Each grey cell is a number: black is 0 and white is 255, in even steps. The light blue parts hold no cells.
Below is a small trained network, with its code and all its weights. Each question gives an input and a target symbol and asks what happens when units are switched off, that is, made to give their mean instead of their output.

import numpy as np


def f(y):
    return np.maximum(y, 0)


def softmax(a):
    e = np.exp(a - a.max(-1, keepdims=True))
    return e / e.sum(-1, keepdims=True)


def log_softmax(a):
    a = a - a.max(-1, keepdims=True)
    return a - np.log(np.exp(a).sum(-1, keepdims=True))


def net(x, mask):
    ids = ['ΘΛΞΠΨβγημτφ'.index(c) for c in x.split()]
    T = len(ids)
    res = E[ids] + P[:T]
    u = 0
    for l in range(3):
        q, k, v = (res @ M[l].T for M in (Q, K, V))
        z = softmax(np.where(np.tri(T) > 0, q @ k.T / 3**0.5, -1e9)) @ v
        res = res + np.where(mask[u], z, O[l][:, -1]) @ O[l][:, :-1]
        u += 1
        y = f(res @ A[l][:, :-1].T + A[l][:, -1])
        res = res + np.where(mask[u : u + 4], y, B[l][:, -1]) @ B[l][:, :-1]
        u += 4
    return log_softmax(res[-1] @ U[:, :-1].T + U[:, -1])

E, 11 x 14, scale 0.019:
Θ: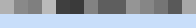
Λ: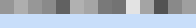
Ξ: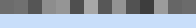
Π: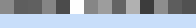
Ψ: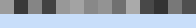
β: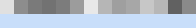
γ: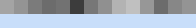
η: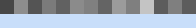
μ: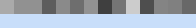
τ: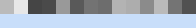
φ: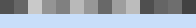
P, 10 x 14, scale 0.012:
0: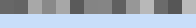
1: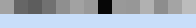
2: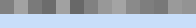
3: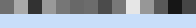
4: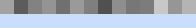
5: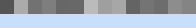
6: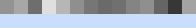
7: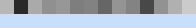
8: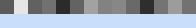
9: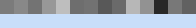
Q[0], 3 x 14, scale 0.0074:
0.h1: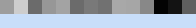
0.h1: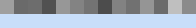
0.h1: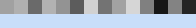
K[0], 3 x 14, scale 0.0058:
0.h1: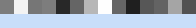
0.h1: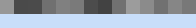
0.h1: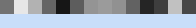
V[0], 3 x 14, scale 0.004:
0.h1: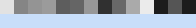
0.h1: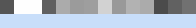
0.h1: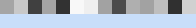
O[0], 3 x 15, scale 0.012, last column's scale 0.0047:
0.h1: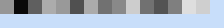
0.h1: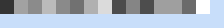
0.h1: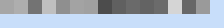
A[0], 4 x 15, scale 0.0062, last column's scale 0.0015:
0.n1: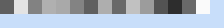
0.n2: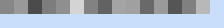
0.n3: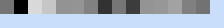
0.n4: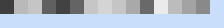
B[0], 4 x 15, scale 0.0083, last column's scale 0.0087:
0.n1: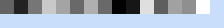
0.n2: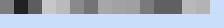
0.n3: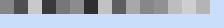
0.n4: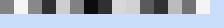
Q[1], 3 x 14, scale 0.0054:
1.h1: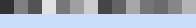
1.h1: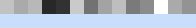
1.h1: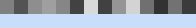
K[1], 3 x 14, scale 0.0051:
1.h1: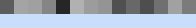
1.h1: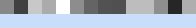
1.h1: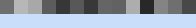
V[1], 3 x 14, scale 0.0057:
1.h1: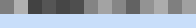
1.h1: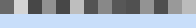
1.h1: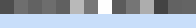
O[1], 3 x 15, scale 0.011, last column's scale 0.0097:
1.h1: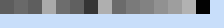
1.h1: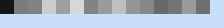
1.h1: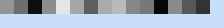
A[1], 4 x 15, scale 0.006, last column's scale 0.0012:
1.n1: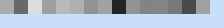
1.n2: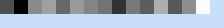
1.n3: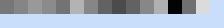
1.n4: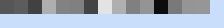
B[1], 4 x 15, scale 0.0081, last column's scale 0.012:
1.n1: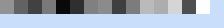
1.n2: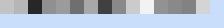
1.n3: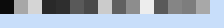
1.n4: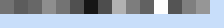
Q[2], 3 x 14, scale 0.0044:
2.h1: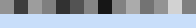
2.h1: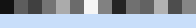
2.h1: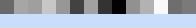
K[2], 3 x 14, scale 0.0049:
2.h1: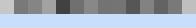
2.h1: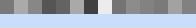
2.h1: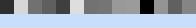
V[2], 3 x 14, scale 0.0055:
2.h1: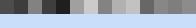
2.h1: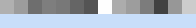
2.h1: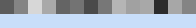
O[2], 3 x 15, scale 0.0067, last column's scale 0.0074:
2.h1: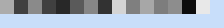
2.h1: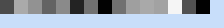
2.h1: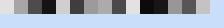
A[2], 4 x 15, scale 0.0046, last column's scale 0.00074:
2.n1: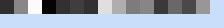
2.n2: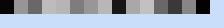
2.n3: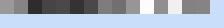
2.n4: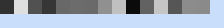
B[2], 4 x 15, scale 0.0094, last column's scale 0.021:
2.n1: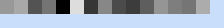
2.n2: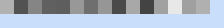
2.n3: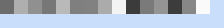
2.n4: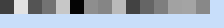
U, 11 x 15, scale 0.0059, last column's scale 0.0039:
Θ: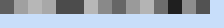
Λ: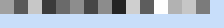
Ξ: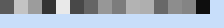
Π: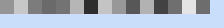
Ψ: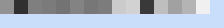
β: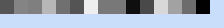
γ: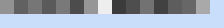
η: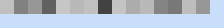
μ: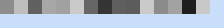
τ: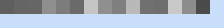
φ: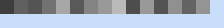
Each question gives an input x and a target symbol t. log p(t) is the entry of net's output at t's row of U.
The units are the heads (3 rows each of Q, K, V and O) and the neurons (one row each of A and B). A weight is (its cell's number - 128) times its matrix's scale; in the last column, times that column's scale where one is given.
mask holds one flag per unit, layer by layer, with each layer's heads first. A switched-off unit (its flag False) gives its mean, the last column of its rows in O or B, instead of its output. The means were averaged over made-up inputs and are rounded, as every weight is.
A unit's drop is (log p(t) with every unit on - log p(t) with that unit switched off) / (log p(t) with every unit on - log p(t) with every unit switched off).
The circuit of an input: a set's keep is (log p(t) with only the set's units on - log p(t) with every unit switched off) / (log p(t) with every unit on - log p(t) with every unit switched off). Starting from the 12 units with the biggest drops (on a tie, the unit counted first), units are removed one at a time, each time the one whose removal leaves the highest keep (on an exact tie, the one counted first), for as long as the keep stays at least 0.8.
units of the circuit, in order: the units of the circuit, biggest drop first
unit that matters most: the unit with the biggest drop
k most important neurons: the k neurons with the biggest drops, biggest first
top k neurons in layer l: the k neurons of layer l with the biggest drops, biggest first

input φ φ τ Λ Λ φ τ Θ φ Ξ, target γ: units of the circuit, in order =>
2.h1, 0.n4
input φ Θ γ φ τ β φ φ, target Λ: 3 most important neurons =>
0.n1, 0.n3, 2.n1
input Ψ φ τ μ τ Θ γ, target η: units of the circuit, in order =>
0.h1
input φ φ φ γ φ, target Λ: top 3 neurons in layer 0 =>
0.n1, 0.n3, 0.n4
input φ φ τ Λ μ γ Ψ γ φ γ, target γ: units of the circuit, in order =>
0.n4, 2.h1
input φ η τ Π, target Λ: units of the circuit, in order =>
2.n2, 1.n3, 0.n4
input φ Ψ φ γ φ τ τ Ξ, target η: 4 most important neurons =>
0.n4, 1.n2, 2.n2, 2.n1
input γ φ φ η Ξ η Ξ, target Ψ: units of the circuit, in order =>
1.h1, 1.n4, 2.n3
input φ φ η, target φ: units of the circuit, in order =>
1.h1, 1.n4, 2.n2
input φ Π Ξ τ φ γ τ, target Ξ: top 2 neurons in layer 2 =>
2.n3, 2.n1
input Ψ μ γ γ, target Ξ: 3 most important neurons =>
0.n4, 0.n1, 2.n3
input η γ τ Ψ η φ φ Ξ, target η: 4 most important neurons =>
1.n2, 0.n4, 2.n2, 2.n1
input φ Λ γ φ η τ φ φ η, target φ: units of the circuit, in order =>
1.h1, 1.n4, 2.n4
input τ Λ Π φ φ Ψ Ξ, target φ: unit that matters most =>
1.h1
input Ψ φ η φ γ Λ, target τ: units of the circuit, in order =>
0.h1, 1.h1, 2.n3
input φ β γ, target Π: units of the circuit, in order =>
2.n1, 0.n4, 0.h1
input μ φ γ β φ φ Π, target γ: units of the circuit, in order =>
0.n4, 2.h1, 0.h1
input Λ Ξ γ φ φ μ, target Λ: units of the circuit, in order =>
1.h1, 0.n1
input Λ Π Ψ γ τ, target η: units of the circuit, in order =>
0.h1, 1.n1
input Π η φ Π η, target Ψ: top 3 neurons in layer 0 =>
0.n1, 0.n3, 0.n4
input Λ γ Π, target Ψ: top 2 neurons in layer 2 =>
2.n3, 2.n1
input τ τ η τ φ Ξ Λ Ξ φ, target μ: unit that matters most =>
0.n4
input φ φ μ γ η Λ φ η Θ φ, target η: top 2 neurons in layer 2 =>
2.n3, 2.n1
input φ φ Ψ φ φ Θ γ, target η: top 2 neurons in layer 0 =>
0.n1, 0.n4
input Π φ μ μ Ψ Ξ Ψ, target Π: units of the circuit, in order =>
0.h1, 1.n3, 2.n1
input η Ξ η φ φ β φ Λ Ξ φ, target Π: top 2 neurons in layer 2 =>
2.n3, 2.n1
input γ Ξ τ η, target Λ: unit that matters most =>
2.n2
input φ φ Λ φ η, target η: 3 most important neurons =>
2.n2, 2.n1, 1.n1
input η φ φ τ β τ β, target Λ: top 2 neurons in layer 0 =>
0.n4, 0.n1
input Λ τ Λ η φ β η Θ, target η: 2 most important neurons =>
1.n2, 0.n4
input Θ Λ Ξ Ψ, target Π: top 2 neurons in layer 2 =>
2.n3, 2.n1
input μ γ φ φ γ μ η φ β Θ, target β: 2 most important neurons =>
2.n3, 0.n4
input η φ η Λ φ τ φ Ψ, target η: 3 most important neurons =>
0.n4, 1.n2, 2.n3
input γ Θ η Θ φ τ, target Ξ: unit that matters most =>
0.n4
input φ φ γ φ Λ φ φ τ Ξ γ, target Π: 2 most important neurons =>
2.n1, 1.n3
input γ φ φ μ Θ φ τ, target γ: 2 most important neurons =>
0.n4, 0.n1
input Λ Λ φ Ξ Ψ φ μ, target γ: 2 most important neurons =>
0.n4, 1.n1
